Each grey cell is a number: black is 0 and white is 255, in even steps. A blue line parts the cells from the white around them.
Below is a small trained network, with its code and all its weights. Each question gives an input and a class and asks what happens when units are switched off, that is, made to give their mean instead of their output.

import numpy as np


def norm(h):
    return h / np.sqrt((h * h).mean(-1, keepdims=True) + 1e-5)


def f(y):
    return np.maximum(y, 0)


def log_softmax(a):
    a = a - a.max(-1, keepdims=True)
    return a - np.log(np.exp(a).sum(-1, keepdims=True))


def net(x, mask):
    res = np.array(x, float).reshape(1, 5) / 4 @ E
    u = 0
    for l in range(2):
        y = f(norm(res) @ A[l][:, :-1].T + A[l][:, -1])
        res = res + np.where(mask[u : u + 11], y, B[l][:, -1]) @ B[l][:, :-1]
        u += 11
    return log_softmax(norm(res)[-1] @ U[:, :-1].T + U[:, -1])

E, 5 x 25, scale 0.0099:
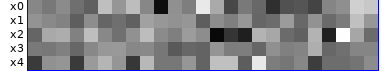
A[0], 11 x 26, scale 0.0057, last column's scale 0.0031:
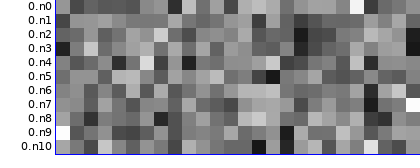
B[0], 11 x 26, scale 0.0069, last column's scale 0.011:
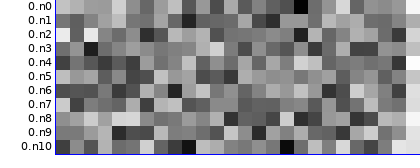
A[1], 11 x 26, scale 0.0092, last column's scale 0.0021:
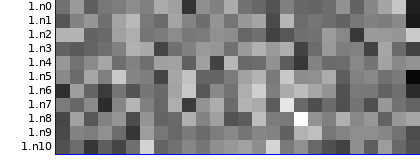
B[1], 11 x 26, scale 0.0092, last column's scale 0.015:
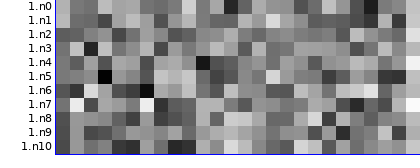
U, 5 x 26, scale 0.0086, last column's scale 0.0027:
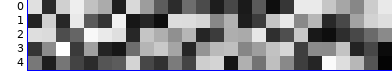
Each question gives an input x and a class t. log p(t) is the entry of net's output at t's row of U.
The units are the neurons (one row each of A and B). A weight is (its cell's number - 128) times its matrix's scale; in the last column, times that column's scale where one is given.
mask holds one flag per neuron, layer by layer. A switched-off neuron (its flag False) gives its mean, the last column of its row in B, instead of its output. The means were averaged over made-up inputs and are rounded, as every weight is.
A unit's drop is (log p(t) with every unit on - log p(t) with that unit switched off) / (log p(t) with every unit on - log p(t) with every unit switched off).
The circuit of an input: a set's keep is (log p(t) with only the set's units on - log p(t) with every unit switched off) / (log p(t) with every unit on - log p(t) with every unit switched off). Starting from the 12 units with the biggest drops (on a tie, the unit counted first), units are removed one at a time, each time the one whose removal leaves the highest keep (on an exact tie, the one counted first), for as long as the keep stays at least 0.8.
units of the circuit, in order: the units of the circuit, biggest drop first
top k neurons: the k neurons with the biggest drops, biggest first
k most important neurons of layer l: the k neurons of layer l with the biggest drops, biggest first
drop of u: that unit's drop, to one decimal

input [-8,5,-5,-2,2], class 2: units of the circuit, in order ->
[0.n8]
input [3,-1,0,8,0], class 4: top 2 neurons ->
[0.n8, 0.n2]
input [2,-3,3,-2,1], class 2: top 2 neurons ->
[0.n9, 0.n0]
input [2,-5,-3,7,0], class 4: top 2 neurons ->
[0.n4, 1.n7]
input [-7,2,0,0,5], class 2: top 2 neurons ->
[0.n4, 0.n8]
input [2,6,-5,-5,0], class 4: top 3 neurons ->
[0.n4, 0.n6, 0.n0]
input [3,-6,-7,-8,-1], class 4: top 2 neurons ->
[0.n4, 0.n6]
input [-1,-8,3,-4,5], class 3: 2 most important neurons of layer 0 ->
[0.n8, 0.n0]
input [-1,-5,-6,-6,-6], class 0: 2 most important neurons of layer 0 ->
[0.n0, 0.n8]
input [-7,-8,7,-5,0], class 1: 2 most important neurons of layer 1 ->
[1.n8, 1.n4]
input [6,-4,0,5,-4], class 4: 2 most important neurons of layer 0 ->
[0.n0, 0.n8]
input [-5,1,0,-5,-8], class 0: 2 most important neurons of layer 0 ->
[0.n4, 0.n9]
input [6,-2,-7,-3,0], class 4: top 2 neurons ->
[1.n7, 0.n2]
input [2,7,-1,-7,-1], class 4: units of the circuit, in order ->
[1.n7]
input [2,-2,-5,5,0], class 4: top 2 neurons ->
[0.n4, 0.n6]
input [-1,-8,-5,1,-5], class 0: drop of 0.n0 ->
1.0
